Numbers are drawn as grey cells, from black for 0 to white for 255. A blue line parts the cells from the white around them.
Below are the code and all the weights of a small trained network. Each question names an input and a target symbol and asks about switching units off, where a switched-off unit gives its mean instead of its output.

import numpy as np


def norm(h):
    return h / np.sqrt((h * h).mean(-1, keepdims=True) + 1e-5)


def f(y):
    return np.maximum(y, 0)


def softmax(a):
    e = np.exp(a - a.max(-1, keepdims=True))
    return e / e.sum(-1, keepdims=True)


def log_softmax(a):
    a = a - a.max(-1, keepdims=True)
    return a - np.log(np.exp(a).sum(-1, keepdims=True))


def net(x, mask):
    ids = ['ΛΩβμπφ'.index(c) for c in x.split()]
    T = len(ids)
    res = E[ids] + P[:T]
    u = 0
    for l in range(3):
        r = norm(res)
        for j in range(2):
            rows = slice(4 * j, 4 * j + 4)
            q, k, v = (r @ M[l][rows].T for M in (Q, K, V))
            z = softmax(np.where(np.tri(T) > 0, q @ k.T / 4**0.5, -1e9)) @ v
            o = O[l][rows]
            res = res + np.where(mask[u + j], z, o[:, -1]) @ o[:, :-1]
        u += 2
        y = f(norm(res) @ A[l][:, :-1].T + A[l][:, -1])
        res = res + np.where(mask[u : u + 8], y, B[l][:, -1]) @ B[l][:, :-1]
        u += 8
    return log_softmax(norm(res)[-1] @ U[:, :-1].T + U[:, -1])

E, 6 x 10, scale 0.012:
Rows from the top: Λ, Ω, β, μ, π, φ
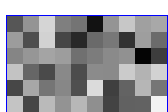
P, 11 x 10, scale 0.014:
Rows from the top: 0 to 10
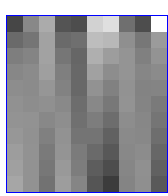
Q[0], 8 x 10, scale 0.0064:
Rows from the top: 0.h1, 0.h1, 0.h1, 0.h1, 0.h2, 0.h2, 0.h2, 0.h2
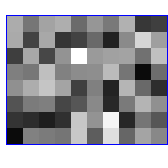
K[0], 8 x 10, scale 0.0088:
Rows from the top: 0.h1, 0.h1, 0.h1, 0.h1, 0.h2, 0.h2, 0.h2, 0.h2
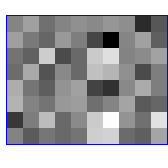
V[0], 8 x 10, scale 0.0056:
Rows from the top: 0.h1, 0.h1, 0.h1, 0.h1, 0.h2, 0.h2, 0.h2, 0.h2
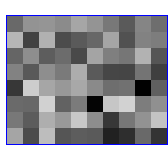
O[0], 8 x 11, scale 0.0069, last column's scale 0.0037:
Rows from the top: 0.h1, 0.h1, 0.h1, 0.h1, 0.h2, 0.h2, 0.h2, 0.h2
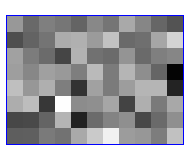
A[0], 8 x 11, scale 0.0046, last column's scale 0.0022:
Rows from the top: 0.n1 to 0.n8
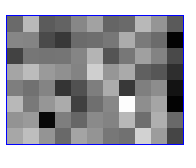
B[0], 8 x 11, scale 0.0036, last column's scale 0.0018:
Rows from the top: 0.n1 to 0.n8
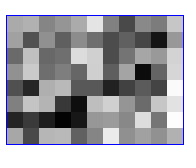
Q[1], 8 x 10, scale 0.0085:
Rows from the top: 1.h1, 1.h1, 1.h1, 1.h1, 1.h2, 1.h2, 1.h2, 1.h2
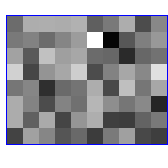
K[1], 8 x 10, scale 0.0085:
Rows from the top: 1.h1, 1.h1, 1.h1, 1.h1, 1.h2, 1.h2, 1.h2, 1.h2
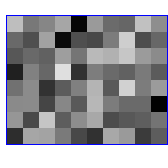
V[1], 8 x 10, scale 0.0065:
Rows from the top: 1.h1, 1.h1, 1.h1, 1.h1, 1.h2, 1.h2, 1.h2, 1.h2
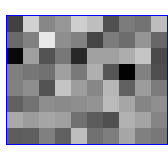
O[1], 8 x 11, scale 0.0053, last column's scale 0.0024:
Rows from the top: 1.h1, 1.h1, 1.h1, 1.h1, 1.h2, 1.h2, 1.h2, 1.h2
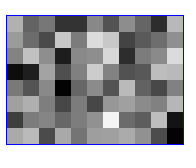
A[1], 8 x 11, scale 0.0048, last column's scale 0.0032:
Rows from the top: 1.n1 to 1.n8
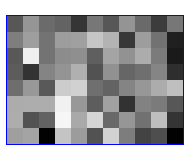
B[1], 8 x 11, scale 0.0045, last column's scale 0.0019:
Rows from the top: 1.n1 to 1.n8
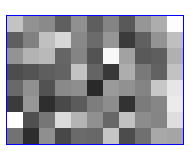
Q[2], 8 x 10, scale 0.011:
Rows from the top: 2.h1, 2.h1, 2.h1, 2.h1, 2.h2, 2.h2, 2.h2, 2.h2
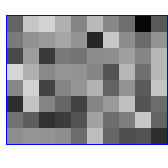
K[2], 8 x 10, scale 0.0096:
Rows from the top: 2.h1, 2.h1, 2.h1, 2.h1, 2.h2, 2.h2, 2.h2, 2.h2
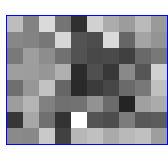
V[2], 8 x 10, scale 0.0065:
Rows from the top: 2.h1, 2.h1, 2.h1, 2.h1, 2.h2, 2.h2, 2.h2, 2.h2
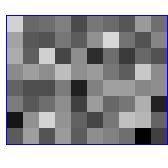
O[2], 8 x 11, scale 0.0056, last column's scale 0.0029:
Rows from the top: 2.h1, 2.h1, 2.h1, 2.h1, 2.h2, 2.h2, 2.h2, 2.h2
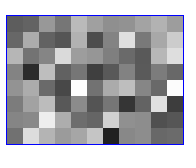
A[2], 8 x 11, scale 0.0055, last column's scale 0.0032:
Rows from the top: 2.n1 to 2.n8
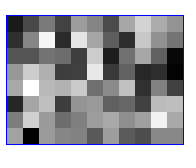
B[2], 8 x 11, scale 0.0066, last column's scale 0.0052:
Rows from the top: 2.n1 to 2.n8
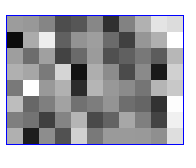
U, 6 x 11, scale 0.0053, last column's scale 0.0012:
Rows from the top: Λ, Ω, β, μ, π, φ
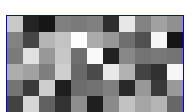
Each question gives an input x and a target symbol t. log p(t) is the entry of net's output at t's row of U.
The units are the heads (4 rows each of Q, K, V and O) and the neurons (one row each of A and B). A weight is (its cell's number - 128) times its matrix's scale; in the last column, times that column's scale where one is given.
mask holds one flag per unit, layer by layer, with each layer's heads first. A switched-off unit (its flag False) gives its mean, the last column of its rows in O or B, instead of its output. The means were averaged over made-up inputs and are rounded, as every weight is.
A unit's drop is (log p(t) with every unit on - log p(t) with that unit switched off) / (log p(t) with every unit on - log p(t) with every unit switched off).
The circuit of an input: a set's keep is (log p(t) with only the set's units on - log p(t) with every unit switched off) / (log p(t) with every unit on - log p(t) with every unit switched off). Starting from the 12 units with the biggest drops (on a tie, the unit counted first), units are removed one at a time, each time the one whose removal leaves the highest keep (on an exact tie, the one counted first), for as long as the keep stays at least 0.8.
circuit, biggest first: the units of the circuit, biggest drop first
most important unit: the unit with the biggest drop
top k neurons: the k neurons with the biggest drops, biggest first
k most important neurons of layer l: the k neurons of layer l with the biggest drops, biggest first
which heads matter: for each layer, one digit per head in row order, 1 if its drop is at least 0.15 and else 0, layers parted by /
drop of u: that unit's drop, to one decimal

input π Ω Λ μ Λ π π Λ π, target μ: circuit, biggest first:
(2.h2)
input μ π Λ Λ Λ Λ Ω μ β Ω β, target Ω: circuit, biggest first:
(0.h2, 2.h1)
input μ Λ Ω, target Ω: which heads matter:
11 / 00 / 10
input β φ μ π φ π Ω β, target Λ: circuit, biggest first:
(2.h2, 0.h2, 1.h1)
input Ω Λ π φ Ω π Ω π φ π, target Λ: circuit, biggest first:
(1.h1, 0.h2)
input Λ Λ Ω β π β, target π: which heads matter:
01 / 00 / 11
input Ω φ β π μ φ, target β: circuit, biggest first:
(2.h2, 1.h1, 2.n5, 0.h2)
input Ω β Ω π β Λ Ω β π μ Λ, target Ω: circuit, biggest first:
(0.h2, 1.h1)
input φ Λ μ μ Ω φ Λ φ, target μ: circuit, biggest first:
(1.h1, 2.h2)
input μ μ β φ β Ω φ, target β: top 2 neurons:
(2.n5, 2.n8)
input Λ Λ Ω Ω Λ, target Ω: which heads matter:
00 / 10 / 00
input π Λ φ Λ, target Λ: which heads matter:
00 / 10 / 01
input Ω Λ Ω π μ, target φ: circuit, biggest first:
(2.h1, 0.h2)
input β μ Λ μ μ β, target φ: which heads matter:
00 / 10 / 11
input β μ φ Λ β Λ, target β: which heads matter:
00 / 00 / 01
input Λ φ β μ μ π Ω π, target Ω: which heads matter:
10 / 10 / 00
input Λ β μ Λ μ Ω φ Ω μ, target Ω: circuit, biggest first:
(2.h1, 1.h1)
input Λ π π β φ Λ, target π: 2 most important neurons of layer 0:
(0.n1, 0.n3)
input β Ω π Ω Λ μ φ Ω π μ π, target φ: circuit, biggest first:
(1.h1, 0.h2)
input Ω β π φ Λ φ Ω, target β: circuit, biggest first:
(2.h2)
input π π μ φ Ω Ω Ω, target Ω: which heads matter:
01 / 00 / 00
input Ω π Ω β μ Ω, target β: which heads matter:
01 / 00 / 01
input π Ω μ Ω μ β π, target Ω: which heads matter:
00 / 11 / 00
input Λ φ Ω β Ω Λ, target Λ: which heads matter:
01 / 10 / 01
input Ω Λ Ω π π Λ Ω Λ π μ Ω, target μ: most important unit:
1.h1
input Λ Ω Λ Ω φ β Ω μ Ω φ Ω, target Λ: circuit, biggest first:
(0.h2, 2.h2, 1.h1)
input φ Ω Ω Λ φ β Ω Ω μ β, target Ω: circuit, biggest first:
(0.h2, 2.h1, 1.h1)
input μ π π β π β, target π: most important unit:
2.h1
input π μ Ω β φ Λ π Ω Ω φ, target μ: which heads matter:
10 / 11 / 01
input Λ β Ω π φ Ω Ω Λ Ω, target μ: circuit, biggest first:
(0.h2, 2.h2)
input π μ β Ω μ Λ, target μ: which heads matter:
00 / 01 / 10
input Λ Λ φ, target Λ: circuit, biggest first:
(0.h2, 2.n2, 2.h2)
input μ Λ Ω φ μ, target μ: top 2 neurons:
(2.n1, 0.n7)
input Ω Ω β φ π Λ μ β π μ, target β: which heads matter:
00 / 00 / 01
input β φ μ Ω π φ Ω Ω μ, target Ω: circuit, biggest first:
(1.h1)
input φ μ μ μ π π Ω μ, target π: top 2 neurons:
(0.n7, 2.n3)
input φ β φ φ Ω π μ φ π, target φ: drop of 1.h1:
1.3
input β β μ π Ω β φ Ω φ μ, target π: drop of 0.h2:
1.1
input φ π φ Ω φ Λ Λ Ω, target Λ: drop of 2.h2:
0.3
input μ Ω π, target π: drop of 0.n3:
-0.1
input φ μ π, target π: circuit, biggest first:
(2.h1)
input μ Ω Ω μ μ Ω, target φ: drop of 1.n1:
0.0
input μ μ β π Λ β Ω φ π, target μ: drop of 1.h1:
0.9
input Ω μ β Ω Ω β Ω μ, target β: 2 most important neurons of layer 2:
(2.n8, 2.n7)
